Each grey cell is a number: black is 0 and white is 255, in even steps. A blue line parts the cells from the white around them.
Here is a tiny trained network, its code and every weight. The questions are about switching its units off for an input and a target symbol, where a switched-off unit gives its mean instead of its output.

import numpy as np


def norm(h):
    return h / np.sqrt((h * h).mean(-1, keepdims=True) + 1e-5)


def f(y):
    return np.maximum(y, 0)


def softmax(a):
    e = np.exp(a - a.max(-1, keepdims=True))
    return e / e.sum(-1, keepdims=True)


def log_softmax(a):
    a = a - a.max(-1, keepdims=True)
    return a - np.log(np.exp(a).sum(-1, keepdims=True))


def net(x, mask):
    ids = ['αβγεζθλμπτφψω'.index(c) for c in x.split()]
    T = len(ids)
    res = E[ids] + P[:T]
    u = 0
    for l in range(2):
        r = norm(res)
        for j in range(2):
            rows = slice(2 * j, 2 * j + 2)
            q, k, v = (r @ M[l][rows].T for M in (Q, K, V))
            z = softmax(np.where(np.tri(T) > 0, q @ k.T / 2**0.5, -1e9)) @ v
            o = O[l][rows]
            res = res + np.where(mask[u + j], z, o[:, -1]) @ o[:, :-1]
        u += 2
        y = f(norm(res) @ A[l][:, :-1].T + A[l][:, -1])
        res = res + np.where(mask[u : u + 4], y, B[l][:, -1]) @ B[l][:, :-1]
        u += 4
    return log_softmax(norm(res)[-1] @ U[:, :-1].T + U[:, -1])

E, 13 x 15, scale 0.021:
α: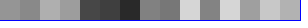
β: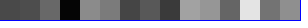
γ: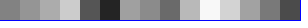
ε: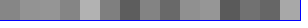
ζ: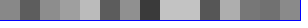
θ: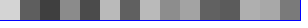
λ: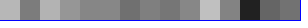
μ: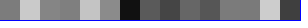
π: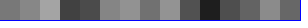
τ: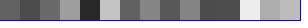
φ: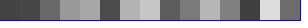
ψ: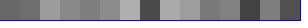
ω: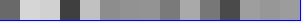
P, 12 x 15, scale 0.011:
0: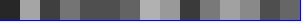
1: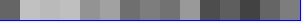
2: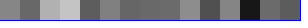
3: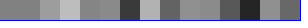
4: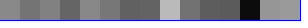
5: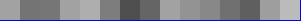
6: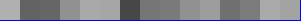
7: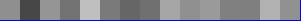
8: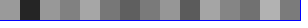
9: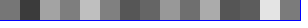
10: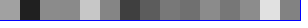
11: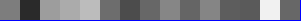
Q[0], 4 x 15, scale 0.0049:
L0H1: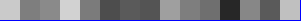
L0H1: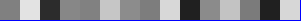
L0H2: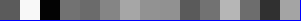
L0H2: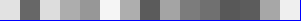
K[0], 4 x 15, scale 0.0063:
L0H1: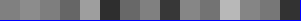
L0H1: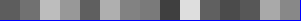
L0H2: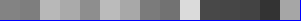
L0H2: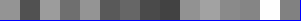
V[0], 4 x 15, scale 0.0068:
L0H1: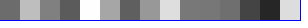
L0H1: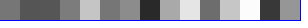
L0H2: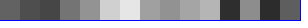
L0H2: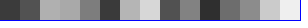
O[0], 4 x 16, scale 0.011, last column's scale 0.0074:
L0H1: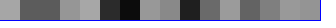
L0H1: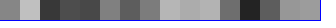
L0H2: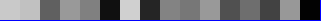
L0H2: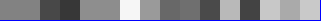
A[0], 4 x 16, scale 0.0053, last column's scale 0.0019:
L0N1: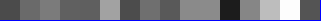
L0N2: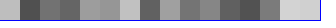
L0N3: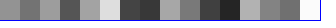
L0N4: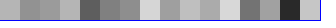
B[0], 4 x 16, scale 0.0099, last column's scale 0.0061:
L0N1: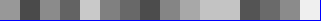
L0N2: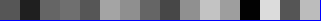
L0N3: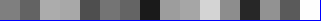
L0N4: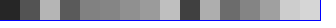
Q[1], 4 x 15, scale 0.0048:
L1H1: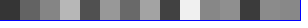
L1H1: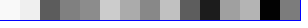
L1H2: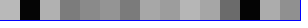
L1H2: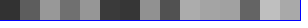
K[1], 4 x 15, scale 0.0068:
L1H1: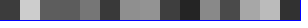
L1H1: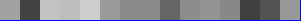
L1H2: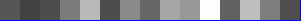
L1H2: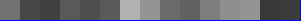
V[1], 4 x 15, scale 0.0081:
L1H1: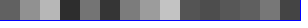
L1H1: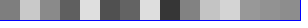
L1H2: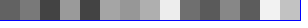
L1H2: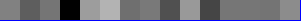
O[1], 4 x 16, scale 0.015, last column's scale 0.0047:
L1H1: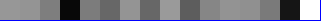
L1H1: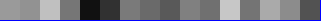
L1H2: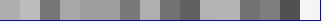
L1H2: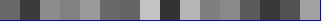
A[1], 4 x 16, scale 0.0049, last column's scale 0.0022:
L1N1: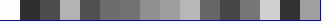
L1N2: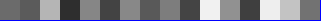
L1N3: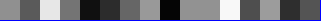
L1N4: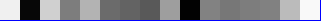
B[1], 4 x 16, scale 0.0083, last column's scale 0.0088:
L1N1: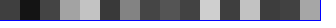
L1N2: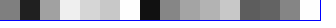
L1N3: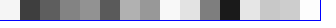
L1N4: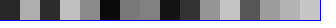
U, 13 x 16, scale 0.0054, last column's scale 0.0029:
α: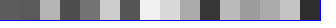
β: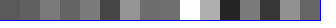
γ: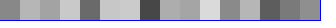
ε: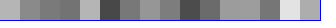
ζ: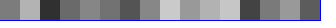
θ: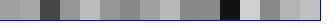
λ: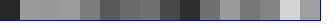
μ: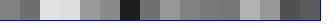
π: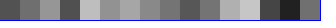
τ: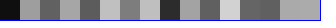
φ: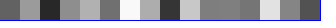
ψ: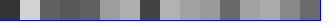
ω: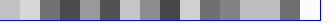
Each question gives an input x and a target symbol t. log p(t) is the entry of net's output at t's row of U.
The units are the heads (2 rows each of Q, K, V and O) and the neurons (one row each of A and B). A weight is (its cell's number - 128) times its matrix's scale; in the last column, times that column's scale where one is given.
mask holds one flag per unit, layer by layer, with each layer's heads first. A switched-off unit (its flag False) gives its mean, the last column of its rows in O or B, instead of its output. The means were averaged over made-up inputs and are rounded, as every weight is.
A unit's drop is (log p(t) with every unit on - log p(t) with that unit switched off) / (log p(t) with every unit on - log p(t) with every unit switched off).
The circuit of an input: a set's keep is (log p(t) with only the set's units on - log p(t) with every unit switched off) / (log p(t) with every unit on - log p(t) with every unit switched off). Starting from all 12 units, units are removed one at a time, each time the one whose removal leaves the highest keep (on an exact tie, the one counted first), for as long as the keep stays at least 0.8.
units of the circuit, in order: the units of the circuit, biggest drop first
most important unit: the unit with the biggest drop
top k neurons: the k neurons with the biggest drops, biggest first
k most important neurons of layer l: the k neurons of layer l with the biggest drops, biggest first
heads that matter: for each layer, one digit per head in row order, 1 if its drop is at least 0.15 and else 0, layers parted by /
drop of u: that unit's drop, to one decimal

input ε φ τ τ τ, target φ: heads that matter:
01 / 00
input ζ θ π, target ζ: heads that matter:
10 / 00
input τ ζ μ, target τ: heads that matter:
10 / 10
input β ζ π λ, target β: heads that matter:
01 / 01
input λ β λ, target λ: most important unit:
L0H2
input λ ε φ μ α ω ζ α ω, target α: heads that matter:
01 / 00
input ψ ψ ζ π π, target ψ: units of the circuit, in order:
(L0H2 L1H2)
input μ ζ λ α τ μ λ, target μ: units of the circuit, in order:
(L0H2 L0H1)
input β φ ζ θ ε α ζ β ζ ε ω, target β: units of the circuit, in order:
(L1H2 L0H2)
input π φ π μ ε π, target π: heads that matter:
00 / 10
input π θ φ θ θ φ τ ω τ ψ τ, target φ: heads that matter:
11 / 00
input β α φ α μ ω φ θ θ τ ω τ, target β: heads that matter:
00 / 01
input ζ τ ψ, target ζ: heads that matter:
10 / 00
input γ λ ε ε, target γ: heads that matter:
10 / 01
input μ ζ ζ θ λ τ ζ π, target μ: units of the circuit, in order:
(L0H2 L0N3)
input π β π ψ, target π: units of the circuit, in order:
(L1H1)
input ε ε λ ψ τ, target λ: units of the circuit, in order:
(L0H1 L1N4)
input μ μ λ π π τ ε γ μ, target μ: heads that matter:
01 / 00
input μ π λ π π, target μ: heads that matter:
11 / 00
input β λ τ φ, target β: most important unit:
L1H2
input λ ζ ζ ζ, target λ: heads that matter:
11 / 01
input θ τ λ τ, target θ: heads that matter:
11 / 10
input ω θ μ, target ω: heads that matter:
00 / 10
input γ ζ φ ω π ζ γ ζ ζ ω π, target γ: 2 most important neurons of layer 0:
(L0N3 L0N4)
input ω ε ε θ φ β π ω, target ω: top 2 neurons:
(L1N3 L0N2)
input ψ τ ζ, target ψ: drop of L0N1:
0.2
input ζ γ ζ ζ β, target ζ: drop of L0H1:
1.0
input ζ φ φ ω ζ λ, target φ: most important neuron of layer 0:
(L0N2)
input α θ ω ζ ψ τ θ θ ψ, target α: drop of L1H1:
0.1
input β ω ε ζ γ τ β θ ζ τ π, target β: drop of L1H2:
0.3
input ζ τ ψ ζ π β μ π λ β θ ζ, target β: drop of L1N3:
-0.1
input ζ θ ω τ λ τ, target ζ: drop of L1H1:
0.0
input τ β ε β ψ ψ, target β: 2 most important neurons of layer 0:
(L0N1 L0N4)
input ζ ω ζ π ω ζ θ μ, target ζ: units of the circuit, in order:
(L0H1)
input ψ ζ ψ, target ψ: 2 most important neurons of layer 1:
(L1N3 L1N2)
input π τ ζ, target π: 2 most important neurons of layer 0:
(L0N1 L0N3)
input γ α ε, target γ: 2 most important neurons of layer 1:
(L1N2 L1N4)
